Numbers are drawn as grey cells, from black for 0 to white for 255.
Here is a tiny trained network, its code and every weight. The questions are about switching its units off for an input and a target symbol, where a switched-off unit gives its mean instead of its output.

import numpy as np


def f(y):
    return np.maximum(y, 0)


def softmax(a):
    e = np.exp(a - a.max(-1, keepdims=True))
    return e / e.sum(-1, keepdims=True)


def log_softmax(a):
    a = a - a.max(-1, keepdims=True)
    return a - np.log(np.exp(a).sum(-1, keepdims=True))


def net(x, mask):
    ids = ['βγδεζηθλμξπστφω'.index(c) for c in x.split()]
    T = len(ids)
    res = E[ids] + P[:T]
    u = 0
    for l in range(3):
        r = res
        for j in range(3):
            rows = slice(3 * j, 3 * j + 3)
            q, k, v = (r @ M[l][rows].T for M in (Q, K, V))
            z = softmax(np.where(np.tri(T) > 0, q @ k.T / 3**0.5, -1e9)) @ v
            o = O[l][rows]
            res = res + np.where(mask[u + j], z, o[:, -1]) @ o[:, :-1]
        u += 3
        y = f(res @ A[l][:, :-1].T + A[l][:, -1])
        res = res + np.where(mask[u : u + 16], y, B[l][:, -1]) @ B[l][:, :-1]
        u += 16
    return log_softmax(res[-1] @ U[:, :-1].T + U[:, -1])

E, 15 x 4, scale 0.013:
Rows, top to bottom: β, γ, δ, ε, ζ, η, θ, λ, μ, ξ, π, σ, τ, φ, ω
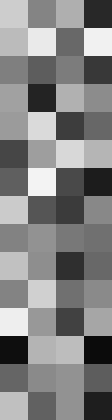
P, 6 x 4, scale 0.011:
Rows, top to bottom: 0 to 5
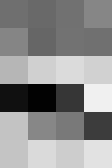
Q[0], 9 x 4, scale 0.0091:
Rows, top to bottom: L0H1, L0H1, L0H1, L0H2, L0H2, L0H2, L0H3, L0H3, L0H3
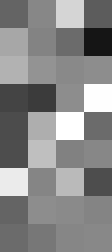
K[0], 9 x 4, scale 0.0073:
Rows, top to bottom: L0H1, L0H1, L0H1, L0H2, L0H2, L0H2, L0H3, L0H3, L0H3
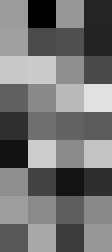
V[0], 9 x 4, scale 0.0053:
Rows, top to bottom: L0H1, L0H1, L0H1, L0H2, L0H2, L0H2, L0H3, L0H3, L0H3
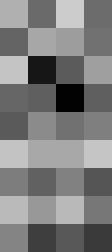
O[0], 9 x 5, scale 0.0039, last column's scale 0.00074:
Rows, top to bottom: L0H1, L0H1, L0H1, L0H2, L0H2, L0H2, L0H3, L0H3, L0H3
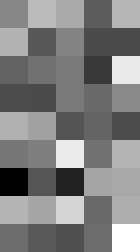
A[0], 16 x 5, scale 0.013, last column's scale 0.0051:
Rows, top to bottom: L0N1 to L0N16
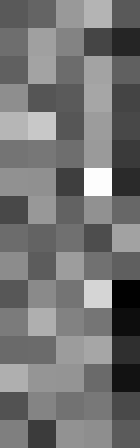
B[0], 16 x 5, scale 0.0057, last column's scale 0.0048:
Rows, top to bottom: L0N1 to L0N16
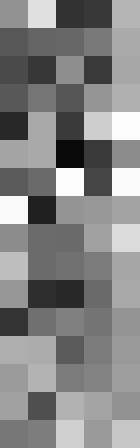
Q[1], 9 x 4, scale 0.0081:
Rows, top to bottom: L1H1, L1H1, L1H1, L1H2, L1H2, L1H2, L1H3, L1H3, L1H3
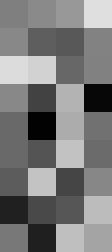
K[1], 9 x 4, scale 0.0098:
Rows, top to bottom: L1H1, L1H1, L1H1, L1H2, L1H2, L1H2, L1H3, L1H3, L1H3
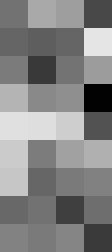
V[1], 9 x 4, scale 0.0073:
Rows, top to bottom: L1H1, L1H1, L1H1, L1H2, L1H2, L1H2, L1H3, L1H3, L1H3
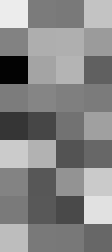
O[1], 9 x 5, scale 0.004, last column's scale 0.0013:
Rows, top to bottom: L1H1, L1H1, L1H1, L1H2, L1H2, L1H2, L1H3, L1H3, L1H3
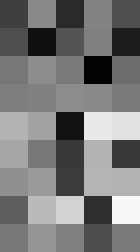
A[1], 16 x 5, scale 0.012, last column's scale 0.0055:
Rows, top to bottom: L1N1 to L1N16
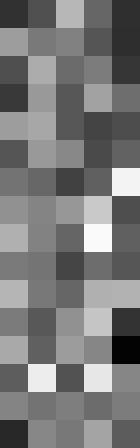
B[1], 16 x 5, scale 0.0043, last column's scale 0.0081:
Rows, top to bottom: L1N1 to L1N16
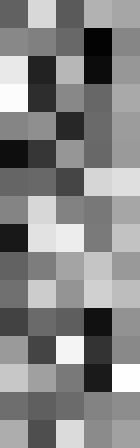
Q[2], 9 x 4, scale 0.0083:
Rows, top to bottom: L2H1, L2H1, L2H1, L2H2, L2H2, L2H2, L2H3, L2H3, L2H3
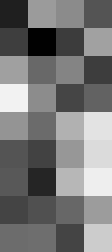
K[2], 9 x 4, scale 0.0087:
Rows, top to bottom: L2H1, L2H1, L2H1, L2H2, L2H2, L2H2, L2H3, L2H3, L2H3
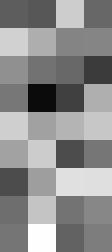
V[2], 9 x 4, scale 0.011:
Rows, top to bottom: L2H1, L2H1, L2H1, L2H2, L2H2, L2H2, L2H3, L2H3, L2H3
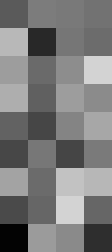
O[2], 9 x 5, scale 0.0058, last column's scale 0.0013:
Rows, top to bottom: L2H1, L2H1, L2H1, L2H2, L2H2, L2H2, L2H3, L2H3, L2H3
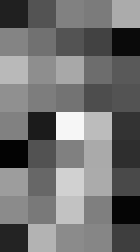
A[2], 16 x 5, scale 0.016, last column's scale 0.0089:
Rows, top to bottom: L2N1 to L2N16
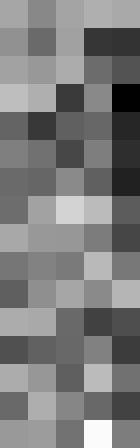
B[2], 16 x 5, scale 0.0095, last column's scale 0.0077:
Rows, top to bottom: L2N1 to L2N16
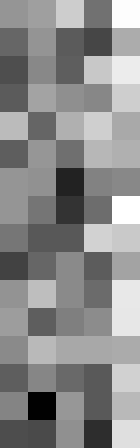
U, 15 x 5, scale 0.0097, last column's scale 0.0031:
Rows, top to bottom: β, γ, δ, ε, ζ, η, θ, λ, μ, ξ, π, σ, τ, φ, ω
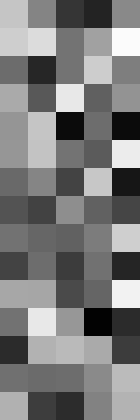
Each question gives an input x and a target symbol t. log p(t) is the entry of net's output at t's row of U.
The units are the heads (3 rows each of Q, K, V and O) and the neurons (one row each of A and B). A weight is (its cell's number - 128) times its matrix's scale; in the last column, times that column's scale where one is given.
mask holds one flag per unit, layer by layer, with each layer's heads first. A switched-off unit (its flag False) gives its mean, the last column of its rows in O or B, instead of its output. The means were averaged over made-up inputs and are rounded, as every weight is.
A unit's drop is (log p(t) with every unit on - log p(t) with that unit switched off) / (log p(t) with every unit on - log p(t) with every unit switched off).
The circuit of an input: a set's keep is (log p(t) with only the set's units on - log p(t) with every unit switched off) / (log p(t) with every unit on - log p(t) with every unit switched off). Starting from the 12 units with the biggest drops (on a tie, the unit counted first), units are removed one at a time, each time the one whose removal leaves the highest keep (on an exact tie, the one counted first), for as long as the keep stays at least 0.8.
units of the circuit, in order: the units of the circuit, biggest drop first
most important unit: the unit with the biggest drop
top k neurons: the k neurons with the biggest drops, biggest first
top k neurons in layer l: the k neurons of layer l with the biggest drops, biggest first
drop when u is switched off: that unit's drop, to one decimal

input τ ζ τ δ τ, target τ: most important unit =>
L2N13
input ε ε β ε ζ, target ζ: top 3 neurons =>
(L1N14 L1N5 L0N7)
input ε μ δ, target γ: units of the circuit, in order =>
(L2N15 L2N16)
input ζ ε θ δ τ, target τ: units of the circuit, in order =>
(L2N13 L2H2 L1N6 L0N2)
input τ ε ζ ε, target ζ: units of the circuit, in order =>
(L2H2 L1N14 L0N1)
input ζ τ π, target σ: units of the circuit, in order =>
(L2H3 L1H1)
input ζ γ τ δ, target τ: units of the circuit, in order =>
(L2H3 L2N13)
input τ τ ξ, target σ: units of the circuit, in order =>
(L2H3 L1H1)
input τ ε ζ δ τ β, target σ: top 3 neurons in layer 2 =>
(L2N11 L2N16 L2N1)
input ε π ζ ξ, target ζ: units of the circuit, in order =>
(L2H2 L1N14 L1N7)
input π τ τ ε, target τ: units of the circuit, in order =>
(L2H3 L2N13)
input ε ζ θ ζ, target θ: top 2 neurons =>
(L0N7 L1N14)
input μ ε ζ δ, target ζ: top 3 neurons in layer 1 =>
(L1N14 L1N4 L1N3)
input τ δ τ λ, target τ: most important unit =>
L2H3
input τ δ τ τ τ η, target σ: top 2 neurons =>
(L2N11 L2N9)
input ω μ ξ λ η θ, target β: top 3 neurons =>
(L1N14 L2N2 L1N3)
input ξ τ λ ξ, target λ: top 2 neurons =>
(L2N16 L1N9)
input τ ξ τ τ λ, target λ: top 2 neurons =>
(L2N16 L1N14)
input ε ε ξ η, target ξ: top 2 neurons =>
(L0N11 L1N14)
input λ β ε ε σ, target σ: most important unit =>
L2N16
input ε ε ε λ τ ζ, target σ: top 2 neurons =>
(L0N7 L1N6)
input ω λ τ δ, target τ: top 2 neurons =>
(L2N13 L1N1)
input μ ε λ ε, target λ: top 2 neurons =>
(L2N16 L1N9)
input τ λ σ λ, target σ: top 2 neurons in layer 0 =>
(L0N5 L0N1)
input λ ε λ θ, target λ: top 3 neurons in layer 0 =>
(L0N8 L0N7 L0N1)
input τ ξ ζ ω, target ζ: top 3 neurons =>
(L1N14 L0N5 L1N4)
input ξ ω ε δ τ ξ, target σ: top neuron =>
(L1N6)
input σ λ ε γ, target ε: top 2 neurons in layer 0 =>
(L0N7 L0N11)
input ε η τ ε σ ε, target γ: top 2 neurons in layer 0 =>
(L0N5 L0N16)
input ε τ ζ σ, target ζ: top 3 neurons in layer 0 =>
(L0N5 L0N7 L0N11)
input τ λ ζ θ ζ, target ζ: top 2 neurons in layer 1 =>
(L1N5 L1N14)
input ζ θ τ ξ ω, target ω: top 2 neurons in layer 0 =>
(L0N5 L0N7)
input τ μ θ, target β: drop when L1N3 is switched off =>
0.2
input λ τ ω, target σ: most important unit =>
L0N7
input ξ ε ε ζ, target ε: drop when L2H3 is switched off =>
0.3
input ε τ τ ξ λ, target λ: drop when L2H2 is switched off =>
0.3
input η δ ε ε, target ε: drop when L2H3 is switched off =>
0.4
